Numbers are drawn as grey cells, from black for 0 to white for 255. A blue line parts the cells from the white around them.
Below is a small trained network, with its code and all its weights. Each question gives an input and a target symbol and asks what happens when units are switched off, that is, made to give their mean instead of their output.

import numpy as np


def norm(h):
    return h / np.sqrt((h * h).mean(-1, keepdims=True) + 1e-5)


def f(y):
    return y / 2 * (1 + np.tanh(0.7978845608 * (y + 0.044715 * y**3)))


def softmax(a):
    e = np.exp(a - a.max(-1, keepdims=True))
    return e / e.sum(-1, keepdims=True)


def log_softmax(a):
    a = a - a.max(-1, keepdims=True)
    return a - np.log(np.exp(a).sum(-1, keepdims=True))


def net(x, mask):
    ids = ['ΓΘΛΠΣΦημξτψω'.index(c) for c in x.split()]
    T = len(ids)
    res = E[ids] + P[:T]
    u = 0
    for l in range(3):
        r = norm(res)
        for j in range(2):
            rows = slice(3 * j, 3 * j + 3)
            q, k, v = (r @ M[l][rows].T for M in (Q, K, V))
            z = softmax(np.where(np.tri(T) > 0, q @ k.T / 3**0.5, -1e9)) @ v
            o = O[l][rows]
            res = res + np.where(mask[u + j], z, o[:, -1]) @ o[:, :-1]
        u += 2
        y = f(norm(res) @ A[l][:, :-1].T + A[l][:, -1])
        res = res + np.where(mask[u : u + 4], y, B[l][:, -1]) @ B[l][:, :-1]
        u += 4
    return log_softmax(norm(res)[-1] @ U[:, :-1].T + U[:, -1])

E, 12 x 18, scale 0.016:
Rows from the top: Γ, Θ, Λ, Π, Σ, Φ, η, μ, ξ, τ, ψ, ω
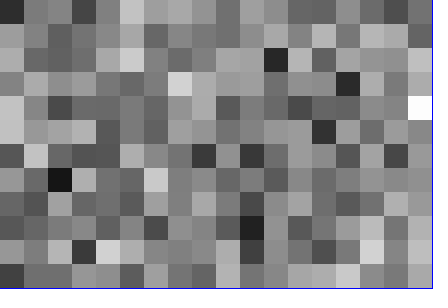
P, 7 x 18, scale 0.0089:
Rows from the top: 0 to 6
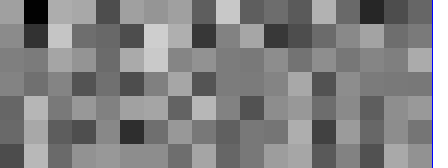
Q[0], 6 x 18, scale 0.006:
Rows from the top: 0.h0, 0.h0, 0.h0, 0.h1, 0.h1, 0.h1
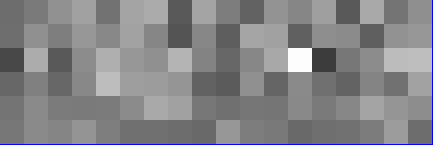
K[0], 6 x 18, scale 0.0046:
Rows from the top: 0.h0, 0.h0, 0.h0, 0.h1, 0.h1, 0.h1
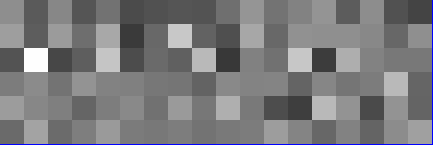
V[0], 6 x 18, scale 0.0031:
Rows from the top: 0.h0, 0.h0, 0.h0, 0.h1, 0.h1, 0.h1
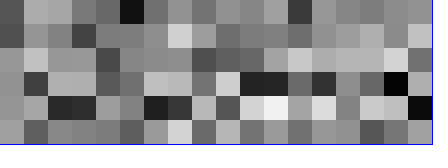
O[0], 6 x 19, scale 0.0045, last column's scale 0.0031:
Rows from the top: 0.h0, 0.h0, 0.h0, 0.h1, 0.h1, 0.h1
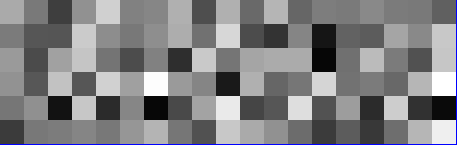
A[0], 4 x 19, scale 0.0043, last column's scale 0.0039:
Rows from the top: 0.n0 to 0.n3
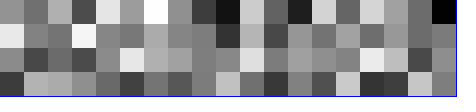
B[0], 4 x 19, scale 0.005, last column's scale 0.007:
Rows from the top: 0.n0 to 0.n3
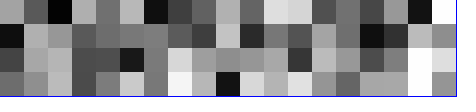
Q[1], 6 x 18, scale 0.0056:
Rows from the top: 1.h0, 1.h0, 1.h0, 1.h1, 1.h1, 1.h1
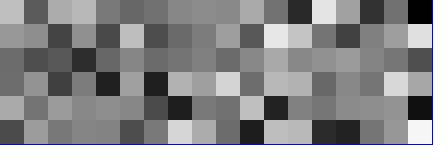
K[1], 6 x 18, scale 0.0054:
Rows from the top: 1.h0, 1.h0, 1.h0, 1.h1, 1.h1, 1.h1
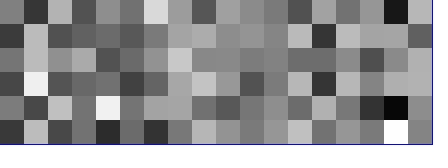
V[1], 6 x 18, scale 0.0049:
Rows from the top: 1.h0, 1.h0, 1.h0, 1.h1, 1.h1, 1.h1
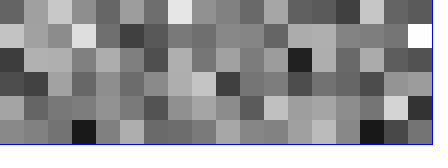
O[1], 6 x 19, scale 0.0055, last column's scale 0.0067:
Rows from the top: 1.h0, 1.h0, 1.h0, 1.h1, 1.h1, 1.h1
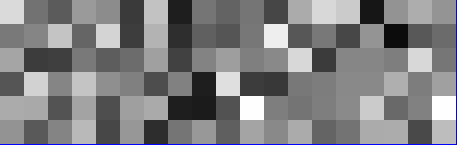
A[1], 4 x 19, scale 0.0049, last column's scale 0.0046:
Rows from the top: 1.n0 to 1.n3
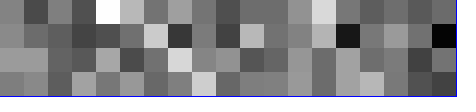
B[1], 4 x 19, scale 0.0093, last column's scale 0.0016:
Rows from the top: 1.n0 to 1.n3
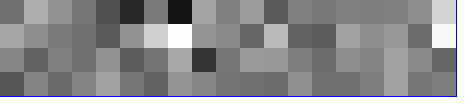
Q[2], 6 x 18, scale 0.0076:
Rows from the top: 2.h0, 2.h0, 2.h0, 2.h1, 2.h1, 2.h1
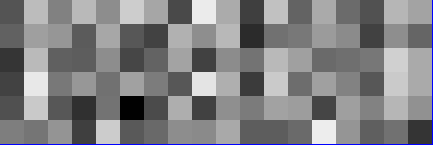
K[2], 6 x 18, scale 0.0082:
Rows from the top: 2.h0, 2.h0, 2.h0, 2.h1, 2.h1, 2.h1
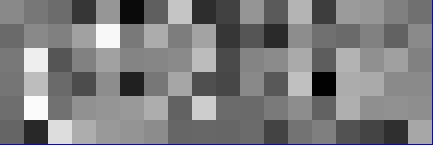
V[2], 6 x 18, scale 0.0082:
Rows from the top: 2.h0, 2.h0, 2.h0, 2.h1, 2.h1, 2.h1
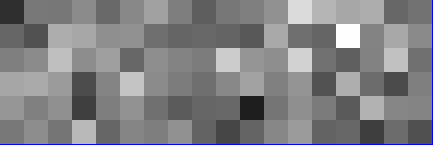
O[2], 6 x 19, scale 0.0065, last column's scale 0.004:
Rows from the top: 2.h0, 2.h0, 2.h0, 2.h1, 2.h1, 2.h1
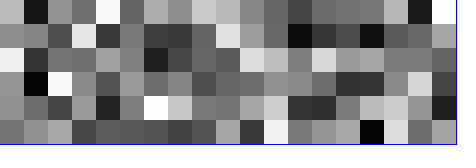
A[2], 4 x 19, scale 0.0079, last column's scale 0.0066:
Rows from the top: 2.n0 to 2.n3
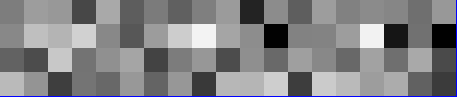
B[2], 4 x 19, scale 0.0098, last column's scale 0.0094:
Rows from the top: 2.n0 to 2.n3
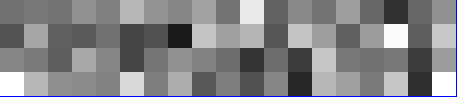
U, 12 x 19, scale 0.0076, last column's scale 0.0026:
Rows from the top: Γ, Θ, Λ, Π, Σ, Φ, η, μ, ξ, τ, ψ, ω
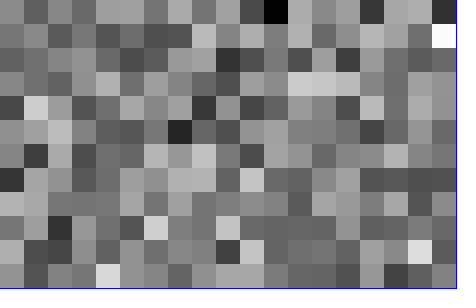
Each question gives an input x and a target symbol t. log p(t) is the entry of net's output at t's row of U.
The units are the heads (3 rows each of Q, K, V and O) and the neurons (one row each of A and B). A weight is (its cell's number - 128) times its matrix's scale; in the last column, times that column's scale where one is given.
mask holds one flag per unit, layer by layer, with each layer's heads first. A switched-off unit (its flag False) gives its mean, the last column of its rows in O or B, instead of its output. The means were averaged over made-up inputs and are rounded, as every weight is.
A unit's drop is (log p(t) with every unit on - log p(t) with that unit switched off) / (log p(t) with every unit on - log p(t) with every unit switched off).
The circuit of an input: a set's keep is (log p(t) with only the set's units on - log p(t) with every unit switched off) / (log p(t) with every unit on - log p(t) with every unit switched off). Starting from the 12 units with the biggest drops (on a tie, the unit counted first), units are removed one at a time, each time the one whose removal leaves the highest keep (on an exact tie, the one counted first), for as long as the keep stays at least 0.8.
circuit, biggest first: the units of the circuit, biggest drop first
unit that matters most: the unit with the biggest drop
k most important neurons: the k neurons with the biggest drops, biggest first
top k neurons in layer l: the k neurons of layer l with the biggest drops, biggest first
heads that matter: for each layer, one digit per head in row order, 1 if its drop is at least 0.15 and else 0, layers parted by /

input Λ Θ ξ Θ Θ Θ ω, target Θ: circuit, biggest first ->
2.n3, 0.h1
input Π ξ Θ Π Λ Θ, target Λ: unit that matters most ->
2.h1
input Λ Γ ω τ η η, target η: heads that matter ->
00 / 00 / 01
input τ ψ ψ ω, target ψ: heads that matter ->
00 / 00 / 01
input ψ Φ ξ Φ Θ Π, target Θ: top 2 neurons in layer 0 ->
0.n2, 0.n0
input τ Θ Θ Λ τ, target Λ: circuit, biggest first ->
2.n2, 2.h1
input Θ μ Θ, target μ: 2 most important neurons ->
0.n0, 0.n2
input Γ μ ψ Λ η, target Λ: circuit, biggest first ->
1.h1, 2.n2, 2.h1
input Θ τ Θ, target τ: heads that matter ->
01 / 01 / 10
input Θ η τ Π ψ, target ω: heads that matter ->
01 / 01 / 00
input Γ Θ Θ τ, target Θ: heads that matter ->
01 / 00 / 01
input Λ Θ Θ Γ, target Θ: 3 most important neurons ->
0.n2, 0.n0, 2.n1
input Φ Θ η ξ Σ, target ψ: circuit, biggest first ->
0.n0, 2.n3, 1.h1
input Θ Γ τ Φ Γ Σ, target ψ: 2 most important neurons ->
0.n0, 2.n3
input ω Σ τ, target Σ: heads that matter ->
00 / 01 / 10
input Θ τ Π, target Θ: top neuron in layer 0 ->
0.n0
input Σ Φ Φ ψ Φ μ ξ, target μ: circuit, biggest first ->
2.n0, 1.h0
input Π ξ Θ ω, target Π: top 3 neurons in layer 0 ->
0.n0, 0.n2, 0.n3
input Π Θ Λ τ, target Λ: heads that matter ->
00 / 00 / 00
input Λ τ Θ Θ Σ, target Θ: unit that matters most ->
0.n2
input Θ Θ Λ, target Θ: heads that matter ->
01 / 00 / 01
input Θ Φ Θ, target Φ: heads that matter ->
01 / 01 / 01
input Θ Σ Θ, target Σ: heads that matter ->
01 / 01 / 10
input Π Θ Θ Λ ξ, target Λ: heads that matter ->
01 / 00 / 00
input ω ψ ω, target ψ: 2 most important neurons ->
0.n0, 1.n0
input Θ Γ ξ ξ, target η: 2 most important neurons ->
2.n3, 1.n1
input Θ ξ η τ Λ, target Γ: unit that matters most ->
0.h1
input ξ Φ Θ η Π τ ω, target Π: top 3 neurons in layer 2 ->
2.n3, 2.n1, 2.n2
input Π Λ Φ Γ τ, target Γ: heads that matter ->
00 / 11 / 01
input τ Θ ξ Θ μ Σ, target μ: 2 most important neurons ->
0.n2, 2.n0
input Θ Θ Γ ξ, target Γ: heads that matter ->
01 / 00 / 00
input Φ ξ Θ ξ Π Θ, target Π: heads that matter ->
01 / 01 / 10
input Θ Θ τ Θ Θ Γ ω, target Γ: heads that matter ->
11 / 10 / 11
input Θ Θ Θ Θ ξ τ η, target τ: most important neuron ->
0.n0
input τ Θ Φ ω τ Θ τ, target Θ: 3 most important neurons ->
0.n2, 0.n0, 2.n1
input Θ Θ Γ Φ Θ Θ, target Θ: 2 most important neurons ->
2.n3, 0.n0
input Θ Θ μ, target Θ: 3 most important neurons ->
0.n2, 2.n1, 0.n0
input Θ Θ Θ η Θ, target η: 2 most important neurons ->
0.n3, 0.n0
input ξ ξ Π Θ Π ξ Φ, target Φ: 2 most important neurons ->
0.n0, 2.n3
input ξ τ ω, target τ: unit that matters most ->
2.h0
